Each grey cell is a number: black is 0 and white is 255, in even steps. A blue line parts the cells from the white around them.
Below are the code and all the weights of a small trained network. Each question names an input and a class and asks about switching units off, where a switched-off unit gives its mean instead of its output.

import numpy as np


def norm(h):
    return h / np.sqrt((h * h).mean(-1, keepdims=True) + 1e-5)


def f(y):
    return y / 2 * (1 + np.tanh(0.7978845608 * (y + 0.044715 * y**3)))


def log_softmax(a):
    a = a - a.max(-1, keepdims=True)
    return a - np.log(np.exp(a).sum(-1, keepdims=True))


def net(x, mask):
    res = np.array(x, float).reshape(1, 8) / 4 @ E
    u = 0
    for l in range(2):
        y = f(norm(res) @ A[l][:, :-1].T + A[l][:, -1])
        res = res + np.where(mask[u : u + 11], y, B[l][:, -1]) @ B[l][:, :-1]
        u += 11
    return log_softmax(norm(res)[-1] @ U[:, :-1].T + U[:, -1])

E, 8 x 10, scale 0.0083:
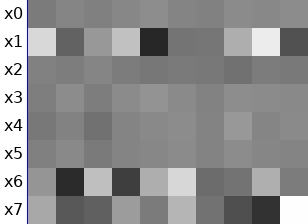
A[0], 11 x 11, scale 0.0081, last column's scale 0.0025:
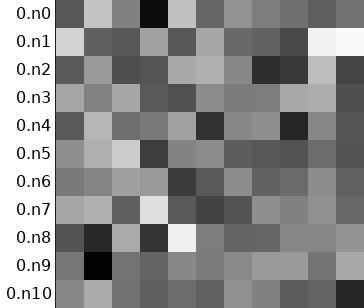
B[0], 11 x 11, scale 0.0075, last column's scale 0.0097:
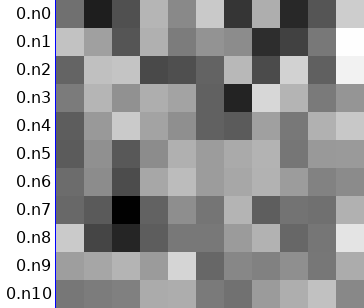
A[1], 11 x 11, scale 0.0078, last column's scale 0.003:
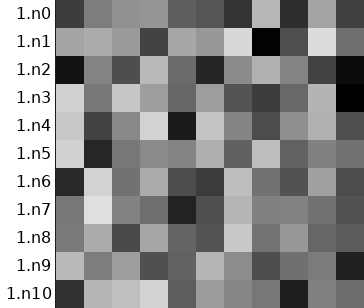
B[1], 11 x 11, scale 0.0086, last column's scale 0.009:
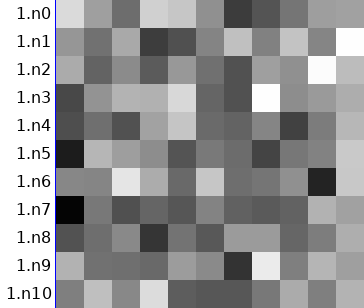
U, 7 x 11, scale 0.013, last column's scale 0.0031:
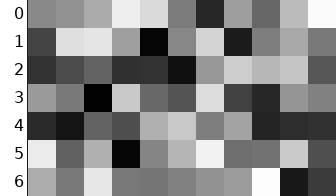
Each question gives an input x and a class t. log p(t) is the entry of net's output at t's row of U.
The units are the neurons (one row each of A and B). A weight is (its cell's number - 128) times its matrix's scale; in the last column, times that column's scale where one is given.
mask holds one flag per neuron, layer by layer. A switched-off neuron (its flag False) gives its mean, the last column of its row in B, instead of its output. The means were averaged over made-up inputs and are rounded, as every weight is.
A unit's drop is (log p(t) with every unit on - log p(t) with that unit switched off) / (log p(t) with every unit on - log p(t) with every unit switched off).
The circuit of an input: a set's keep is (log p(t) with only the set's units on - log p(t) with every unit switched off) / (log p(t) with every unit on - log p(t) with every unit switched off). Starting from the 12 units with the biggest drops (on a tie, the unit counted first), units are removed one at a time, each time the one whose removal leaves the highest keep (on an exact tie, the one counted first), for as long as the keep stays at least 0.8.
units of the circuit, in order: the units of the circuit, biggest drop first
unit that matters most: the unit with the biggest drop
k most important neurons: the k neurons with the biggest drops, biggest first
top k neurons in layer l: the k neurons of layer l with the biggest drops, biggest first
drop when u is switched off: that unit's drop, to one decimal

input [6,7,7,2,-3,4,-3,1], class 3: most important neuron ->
0.n2
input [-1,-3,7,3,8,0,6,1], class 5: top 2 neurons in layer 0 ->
0.n2, 0.n9
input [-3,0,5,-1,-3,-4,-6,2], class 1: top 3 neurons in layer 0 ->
0.n0, 0.n8, 0.n4
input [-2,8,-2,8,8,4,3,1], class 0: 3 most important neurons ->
0.n2, 1.n1, 1.n4
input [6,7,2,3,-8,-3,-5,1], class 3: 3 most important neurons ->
0.n2, 1.n1, 0.n4
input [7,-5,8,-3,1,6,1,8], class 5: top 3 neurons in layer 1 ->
1.n1, 1.n5, 1.n9
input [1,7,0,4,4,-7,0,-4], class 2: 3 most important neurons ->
1.n6, 0.n0, 0.n7
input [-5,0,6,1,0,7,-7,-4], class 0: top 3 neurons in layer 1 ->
1.n6, 1.n0, 1.n1
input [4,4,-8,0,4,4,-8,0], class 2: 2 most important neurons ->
0.n1, 1.n8
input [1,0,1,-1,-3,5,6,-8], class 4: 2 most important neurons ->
0.n2, 0.n0
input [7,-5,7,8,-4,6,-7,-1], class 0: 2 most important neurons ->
0.n0, 1.n0
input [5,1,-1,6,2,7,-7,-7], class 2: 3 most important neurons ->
0.n7, 1.n8, 1.n2
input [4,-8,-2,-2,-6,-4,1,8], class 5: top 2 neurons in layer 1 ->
1.n1, 1.n5
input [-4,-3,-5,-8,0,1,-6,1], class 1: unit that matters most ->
0.n2
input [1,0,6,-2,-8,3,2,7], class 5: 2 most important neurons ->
1.n1, 0.n0
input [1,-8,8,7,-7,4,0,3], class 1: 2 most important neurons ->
0.n2, 0.n4
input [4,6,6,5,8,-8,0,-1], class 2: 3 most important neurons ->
0.n1, 0.n7, 1.n6
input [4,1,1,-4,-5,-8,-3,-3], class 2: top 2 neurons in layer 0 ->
0.n7, 0.n0
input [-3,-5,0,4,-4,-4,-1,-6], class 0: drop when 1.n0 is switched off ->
0.1
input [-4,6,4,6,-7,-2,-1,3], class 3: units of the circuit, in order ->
0.n7
